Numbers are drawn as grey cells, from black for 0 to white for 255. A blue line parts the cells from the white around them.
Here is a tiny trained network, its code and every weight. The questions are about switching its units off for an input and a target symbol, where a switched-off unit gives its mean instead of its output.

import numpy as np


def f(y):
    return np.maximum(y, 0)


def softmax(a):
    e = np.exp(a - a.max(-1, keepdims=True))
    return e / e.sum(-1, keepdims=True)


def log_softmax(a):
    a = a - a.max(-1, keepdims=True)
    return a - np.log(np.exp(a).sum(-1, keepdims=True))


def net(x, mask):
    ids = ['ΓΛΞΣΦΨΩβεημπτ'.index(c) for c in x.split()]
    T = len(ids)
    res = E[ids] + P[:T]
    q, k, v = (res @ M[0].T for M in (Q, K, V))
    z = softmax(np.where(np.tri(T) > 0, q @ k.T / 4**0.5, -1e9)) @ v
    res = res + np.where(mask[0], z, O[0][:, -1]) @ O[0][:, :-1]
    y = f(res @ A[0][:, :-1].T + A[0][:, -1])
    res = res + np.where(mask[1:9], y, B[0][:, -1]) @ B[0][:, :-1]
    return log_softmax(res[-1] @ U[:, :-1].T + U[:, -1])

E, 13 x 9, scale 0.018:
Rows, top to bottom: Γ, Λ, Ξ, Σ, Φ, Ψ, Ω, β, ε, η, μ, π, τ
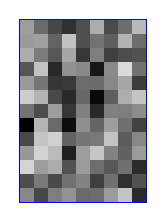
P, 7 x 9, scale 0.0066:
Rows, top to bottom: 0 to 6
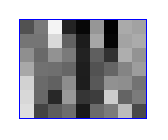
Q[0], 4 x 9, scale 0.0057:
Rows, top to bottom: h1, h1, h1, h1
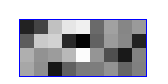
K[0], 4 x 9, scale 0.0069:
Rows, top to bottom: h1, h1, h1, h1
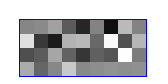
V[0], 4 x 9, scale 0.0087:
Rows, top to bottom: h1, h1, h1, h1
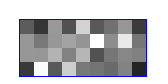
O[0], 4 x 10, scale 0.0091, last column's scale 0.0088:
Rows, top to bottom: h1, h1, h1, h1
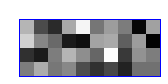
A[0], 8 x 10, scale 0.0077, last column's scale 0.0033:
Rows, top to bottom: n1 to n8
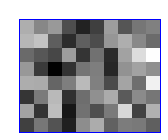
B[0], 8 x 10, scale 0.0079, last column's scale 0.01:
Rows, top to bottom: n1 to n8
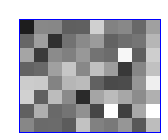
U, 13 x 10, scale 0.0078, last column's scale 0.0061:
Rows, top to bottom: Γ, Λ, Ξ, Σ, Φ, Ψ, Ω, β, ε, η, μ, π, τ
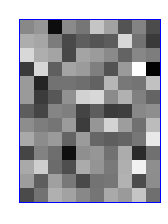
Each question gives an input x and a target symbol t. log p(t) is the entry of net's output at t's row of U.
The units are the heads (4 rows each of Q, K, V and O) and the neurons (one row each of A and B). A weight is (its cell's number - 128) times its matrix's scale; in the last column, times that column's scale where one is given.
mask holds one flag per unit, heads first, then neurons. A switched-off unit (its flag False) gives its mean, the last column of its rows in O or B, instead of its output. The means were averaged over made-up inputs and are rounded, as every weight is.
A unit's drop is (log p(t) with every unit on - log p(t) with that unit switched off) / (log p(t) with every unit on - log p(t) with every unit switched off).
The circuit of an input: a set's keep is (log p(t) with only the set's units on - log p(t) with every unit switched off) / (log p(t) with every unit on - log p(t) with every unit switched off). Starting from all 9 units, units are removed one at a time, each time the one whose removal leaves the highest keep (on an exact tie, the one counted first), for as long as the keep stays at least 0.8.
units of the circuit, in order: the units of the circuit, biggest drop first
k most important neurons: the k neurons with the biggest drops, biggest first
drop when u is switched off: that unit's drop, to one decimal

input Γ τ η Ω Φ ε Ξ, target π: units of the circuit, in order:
[n3 h1 n7]
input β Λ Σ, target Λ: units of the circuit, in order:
[n3 h1]
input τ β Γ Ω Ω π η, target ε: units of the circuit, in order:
[h1 n5]
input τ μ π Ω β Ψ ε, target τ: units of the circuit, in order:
[h1]
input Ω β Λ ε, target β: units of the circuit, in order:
[n6 h1 n5]
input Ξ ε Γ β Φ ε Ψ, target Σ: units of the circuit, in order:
[n2 h1]
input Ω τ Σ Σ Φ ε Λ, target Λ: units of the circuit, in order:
[h1 n3 n4]
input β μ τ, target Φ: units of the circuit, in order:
[h1 n7]
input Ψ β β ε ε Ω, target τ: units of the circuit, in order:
[h1 n8]
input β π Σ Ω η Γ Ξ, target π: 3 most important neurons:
[n3 n7 n2]
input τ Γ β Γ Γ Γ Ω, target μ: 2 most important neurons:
[n7 n2]
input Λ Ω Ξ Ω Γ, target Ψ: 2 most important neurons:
[n3 n4]
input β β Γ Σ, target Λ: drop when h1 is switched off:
0.5
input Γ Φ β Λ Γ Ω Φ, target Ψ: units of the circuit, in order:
[h1]
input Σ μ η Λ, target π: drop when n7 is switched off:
0.4
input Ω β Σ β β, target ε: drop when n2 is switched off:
0.1
